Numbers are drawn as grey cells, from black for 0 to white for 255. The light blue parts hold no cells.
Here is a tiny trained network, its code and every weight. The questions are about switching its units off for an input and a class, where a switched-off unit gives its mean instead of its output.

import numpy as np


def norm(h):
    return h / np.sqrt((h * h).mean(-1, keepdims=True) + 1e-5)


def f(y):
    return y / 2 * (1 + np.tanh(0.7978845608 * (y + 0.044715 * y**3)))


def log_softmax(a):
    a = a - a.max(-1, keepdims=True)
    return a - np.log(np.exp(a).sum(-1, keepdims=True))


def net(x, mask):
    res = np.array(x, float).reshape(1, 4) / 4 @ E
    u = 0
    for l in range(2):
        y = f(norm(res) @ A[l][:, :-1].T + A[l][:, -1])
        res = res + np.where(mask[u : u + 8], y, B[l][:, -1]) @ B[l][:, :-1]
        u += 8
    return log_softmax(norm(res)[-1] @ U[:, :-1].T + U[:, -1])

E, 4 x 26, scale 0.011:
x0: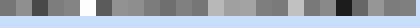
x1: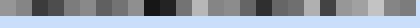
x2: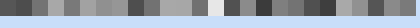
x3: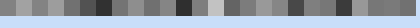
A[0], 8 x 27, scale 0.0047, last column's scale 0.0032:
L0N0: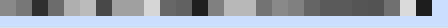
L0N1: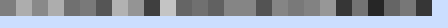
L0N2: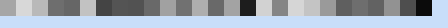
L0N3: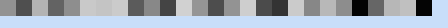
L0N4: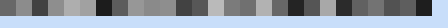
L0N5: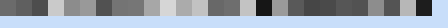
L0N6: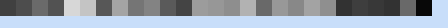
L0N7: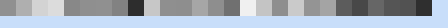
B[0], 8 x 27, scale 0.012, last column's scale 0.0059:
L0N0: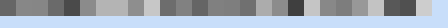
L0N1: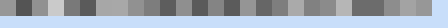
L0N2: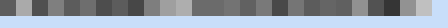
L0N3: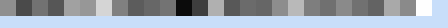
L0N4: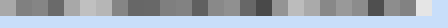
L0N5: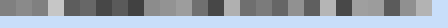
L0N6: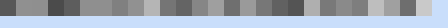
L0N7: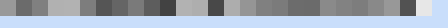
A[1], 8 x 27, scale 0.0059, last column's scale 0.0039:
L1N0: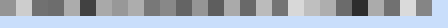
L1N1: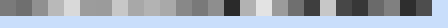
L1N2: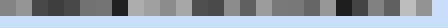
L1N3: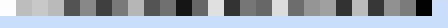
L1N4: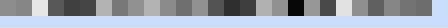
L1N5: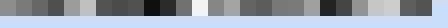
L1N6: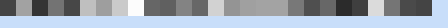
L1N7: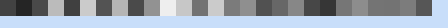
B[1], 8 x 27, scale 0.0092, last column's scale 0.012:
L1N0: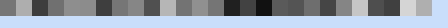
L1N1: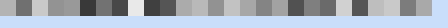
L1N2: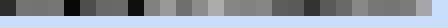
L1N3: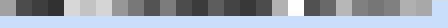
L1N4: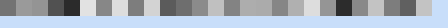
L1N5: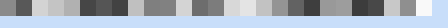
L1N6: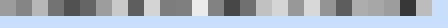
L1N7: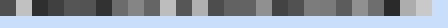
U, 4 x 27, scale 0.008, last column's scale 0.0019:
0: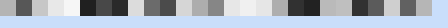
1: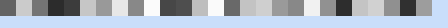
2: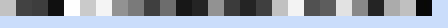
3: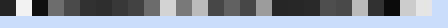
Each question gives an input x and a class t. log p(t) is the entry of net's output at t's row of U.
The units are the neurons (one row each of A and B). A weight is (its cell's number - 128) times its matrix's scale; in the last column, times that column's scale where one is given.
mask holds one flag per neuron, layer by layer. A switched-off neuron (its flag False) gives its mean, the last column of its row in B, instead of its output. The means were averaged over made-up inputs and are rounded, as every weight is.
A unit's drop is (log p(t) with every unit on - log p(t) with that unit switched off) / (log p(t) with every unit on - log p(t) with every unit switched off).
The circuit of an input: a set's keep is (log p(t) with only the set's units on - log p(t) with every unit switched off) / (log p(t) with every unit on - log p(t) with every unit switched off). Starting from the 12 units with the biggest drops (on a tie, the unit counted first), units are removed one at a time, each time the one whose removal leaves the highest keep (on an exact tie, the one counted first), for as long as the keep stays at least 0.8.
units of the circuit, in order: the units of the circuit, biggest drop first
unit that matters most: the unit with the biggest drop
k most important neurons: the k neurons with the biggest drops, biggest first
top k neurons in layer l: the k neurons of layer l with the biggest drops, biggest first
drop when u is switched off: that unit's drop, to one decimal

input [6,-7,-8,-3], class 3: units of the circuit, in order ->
(L1N0)
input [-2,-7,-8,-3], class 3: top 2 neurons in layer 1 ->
(L1N0; L1N5)
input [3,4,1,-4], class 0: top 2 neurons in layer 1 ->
(L1N5; L1N3)
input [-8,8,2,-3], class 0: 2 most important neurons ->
(L1N5; L0N0)
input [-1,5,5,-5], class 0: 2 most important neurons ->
(L1N5; L0N2)
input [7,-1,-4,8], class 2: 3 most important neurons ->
(L0N4; L1N3; L0N1)
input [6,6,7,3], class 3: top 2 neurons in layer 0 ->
(L0N7; L0N5)
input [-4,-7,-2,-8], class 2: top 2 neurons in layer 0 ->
(L0N3; L0N5)
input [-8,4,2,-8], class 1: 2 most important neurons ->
(L1N4; L0N4)
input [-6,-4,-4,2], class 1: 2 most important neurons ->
(L1N4; L1N5)
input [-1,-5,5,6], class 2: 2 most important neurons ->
(L1N3; L0N4)
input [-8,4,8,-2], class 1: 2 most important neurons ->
(L1N4; L0N2)
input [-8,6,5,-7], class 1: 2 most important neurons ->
(L1N4; L0N7)
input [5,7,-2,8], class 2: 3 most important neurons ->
(L1N3; L0N4; L0N7)
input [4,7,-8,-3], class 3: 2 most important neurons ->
(L1N0; L1N2)
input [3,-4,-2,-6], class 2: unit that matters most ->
L0N3
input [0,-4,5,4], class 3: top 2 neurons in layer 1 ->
(L1N7; L1N5)
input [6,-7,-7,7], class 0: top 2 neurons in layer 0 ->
(L0N7; L0N3)
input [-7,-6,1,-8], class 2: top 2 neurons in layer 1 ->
(L1N5; L1N6)
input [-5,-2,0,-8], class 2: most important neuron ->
(L0N3)
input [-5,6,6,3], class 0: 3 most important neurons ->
(L1N5; L0N2; L0N0)
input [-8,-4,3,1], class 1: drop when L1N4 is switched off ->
1.3
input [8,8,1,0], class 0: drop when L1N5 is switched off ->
1.7
